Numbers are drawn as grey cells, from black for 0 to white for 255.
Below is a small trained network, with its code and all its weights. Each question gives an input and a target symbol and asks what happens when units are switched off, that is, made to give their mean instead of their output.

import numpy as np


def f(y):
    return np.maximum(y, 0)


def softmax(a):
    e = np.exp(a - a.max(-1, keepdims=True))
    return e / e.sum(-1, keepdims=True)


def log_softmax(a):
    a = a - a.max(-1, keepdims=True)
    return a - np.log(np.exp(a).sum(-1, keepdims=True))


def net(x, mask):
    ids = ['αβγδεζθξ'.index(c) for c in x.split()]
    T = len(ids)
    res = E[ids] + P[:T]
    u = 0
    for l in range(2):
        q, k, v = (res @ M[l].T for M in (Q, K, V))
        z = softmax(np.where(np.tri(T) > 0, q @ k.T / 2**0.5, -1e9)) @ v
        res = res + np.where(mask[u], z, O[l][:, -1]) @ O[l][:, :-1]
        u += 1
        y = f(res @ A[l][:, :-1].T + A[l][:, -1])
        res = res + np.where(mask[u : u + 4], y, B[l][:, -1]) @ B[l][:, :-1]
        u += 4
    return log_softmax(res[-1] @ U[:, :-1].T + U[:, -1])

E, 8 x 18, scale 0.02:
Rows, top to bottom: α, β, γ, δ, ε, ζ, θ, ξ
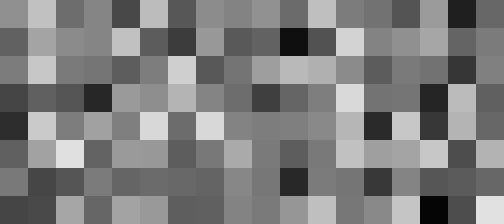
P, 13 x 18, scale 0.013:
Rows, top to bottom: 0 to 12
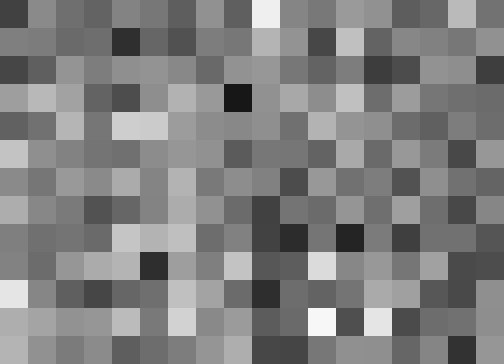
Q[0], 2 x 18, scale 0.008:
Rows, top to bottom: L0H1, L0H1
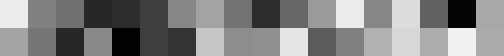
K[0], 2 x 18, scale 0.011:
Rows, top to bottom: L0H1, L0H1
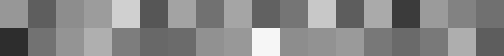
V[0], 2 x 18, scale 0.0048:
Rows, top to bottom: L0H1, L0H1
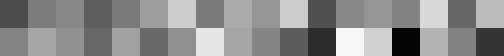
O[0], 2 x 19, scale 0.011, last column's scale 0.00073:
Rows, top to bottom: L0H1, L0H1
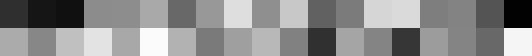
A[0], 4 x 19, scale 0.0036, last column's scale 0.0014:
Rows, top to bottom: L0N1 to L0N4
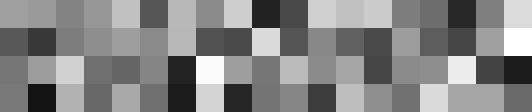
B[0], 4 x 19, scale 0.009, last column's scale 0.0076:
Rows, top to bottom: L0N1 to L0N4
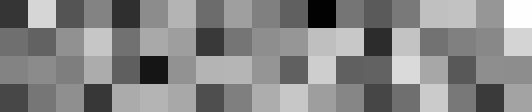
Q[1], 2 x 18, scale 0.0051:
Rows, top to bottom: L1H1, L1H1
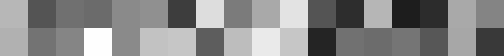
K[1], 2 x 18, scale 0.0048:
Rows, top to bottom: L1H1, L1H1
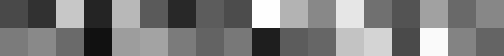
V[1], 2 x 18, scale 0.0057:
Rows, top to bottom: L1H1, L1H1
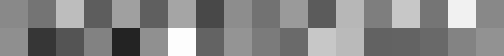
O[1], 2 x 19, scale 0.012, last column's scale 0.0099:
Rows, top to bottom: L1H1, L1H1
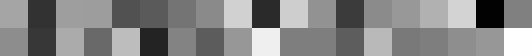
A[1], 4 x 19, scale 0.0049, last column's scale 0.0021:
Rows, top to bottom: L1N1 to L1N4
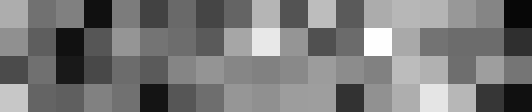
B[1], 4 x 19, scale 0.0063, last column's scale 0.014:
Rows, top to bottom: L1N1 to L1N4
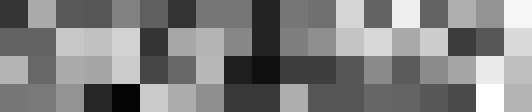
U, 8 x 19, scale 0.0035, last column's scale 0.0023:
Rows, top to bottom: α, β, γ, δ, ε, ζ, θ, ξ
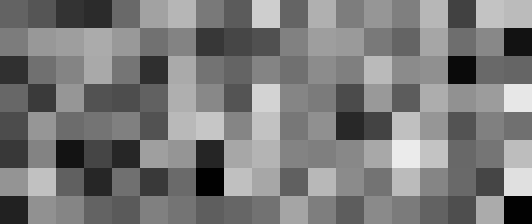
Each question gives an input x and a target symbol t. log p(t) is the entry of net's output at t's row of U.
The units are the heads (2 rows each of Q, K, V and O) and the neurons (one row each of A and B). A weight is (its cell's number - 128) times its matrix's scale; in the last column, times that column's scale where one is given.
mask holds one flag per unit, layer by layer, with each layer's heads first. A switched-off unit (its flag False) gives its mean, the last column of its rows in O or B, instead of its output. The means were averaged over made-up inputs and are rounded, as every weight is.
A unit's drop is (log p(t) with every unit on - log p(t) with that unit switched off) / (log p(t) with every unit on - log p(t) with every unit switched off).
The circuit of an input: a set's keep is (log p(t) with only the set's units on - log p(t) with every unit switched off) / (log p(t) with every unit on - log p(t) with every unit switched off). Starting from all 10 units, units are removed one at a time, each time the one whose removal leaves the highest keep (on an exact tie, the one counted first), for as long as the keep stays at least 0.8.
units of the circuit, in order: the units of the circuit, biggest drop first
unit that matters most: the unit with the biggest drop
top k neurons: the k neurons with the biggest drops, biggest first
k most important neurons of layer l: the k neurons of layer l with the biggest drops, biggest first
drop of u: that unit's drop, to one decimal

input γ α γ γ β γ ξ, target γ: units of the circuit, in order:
L0H1, L1N2, L1H1
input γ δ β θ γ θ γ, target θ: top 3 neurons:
L1N1, L1N3, L1N2
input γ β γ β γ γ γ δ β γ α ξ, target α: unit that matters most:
L1H1
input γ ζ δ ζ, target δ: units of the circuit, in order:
L0H1, L1H1, L1N4
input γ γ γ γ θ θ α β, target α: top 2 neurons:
L0N1, L0N4
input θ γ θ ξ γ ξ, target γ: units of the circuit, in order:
L1N2, L0H1, L1H1
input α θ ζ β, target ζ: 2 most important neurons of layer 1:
L1N3, L1N2
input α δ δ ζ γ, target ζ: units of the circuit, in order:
L0H1, L1N3
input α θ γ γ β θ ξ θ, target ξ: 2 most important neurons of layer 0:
L0N2, L0N1
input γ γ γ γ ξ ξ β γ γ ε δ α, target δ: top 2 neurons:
L1N1, L1N2
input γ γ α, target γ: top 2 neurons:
L1N2, L0N1
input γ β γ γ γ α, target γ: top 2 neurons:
L1N2, L0N2
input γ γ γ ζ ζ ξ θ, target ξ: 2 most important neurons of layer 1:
L1N4, L1N1
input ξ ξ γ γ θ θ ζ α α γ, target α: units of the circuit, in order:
L1H1
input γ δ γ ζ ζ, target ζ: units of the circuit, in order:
L0H1, L1H1, L1N3
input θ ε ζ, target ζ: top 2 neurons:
L1N3, L1N2
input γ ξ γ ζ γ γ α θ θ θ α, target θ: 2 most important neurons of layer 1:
L1N1, L1N3
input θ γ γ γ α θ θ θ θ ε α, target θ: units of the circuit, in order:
L0H1, L1N3
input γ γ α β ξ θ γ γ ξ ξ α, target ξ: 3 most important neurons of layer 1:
L1N4, L1N1, L1N3
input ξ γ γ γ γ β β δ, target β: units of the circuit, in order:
L0H1
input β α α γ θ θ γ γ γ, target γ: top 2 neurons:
L1N2, L1N3
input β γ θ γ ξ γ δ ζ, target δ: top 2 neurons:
L0N4, L1N1
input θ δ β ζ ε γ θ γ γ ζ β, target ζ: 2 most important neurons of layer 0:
L0N1, L0N4
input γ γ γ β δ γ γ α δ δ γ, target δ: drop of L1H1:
0.5
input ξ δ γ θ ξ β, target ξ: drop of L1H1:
0.3
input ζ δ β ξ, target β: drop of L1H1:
0.3
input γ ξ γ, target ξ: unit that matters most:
L0H1
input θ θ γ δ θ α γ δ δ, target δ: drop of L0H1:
0.7
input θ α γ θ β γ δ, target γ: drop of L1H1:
0.4
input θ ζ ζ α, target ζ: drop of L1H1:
1.1
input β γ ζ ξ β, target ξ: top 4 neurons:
L1N4, L1N1, L1N3, L0N2
